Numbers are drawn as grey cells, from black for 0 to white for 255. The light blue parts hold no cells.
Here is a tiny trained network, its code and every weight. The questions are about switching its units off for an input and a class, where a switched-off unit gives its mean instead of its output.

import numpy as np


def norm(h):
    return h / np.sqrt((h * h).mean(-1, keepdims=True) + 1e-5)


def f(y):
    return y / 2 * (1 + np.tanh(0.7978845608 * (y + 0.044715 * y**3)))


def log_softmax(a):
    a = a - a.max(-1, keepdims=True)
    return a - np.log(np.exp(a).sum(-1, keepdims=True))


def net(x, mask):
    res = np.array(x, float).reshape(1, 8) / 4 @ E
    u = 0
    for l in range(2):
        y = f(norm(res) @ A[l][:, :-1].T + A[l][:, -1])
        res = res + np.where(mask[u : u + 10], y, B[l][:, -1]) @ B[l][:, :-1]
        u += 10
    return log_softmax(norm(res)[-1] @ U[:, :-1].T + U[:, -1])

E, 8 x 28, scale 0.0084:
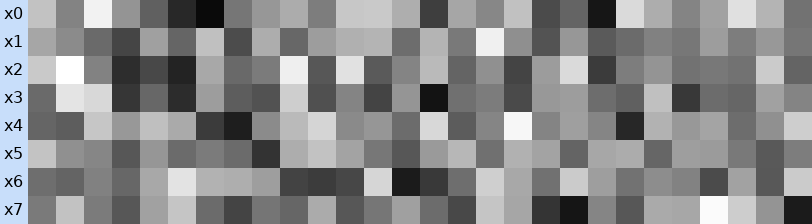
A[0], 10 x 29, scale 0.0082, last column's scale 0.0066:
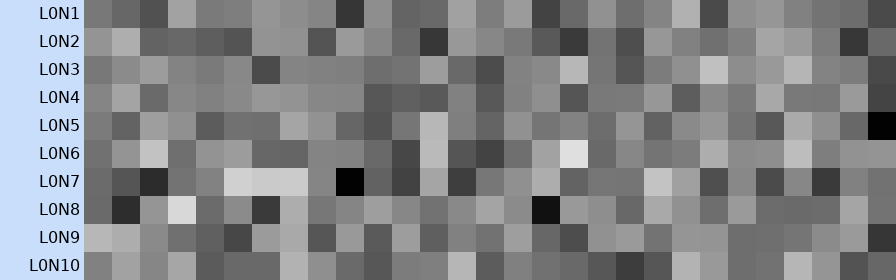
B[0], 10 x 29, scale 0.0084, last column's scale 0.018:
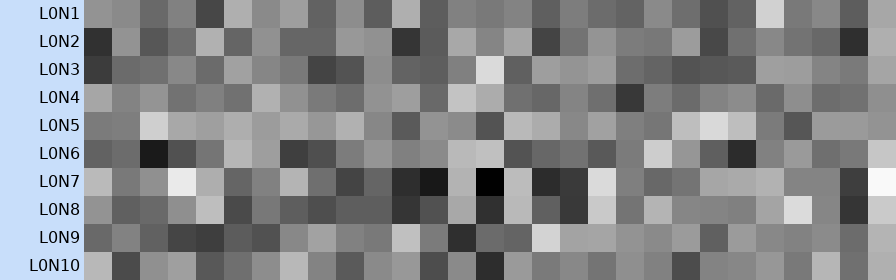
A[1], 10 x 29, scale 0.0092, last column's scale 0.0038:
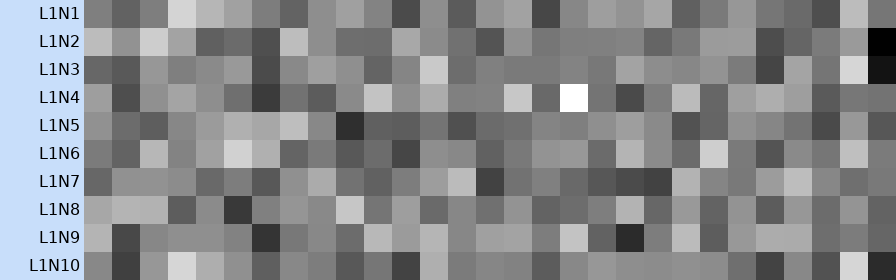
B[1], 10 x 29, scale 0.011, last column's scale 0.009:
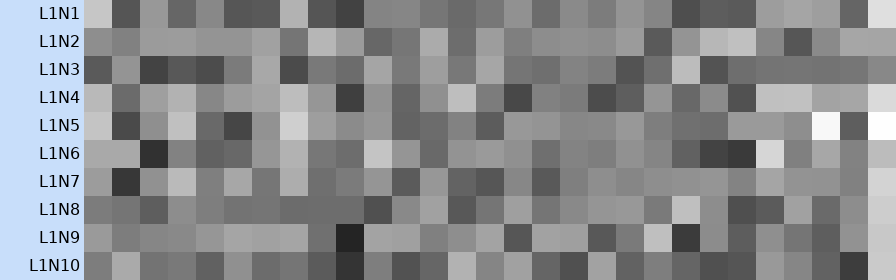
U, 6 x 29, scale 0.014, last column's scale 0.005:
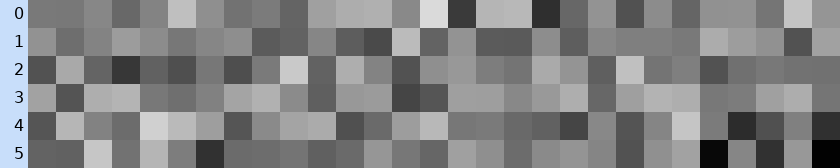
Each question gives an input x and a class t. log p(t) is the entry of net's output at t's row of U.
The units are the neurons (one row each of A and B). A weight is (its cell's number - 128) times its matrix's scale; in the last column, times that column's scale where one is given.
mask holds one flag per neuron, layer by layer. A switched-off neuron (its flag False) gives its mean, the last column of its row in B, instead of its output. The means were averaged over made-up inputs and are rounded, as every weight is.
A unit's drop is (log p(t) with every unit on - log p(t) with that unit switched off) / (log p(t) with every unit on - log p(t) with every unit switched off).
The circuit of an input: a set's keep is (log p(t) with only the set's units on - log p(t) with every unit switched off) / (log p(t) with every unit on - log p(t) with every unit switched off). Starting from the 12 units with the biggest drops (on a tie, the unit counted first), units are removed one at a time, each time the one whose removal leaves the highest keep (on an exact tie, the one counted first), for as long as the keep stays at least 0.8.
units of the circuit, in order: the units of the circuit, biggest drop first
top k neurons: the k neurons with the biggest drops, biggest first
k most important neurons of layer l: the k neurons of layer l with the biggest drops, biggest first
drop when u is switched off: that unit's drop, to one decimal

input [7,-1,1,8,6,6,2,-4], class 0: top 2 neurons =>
[L0N7, L1N4]
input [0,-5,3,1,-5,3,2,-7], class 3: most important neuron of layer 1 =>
[L1N2]
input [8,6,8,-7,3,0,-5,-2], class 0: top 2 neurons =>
[L0N7, L1N9]
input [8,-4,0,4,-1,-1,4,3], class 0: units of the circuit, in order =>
[L0N7, L0N8, L0N6]
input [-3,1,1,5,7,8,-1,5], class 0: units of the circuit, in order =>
[L0N7, L0N8]
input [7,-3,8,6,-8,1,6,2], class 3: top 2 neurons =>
[L0N10, L1N7]
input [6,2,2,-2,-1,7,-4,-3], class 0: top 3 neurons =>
[L0N7, L1N9, L1N4]
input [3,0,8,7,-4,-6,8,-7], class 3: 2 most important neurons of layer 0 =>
[L0N6, L0N5]
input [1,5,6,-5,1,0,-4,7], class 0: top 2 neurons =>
[L0N7, L0N8]
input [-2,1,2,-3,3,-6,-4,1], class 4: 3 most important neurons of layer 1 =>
[L1N5, L1N4, L1N9]
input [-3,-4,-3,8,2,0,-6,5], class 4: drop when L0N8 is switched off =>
0.2
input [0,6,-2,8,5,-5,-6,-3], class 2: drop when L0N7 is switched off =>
0.3
